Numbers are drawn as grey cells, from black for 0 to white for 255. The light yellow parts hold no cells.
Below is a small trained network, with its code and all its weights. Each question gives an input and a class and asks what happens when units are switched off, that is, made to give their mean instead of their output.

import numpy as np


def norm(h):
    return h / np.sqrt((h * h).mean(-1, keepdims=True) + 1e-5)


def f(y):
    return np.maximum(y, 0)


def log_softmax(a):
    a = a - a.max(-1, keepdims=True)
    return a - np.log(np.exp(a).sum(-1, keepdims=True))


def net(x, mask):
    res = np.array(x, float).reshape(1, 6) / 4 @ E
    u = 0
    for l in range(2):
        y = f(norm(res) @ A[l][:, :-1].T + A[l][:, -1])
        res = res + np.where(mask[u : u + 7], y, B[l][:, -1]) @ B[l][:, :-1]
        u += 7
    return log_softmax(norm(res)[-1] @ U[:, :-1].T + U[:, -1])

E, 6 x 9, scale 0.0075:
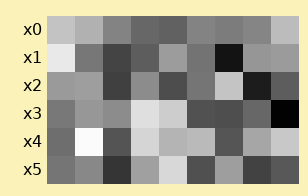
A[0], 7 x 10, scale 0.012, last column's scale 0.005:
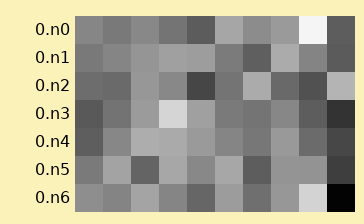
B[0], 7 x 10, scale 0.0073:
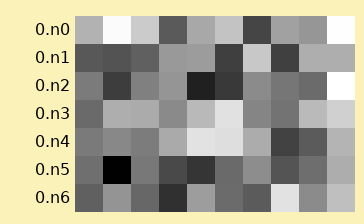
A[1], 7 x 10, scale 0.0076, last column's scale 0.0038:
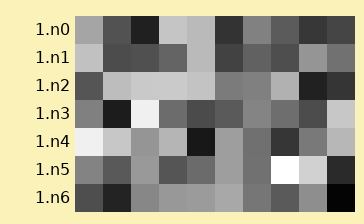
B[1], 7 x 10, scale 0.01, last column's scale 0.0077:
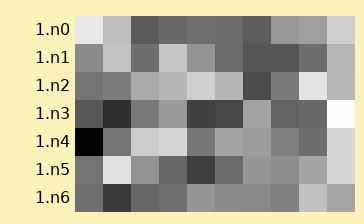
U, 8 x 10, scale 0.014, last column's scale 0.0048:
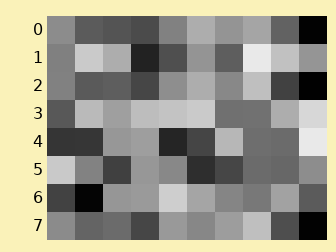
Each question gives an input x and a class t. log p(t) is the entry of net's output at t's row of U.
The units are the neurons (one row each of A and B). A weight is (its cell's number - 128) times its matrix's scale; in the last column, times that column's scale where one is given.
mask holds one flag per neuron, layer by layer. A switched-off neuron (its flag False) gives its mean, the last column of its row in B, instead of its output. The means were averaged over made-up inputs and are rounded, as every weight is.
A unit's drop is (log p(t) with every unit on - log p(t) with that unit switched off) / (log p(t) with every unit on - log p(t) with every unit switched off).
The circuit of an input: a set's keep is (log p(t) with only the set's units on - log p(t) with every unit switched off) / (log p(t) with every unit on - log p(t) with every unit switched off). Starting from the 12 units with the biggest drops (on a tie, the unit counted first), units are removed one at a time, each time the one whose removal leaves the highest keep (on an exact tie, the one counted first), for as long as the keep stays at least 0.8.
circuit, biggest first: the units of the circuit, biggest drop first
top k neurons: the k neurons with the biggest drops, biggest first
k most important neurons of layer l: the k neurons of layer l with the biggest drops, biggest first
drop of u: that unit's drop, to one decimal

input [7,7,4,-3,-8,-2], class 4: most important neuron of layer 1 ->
[1.n4]
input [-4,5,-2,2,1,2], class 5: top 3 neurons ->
[0.n0 1.n0 0.n1]
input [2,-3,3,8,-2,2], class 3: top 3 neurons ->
[0.n3 1.n2 0.n5]
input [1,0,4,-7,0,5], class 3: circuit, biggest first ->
[1.n3 0.n6]
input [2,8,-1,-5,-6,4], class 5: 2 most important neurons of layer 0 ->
[0.n3 0.n6]
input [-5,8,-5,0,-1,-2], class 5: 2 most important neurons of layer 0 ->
[0.n0 0.n1]
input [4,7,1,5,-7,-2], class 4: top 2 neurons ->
[1.n3 1.n4]
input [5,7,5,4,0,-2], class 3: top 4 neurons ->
[1.n4 0.n2 1.n3 0.n6]
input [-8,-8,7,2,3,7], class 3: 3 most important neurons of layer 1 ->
[1.n3 1.n2 1.n0]
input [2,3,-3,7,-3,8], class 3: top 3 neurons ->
[1.n2 0.n3 0.n2]
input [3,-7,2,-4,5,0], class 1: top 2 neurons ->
[0.n6 0.n4]
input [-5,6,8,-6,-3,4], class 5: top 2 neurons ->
[1.n0 1.n1]
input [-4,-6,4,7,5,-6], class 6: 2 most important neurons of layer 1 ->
[1.n5 1.n0]
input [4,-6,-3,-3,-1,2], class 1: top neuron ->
[0.n0]
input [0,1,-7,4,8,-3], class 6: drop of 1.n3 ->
-0.2
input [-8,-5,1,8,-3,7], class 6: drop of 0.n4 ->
-0.1
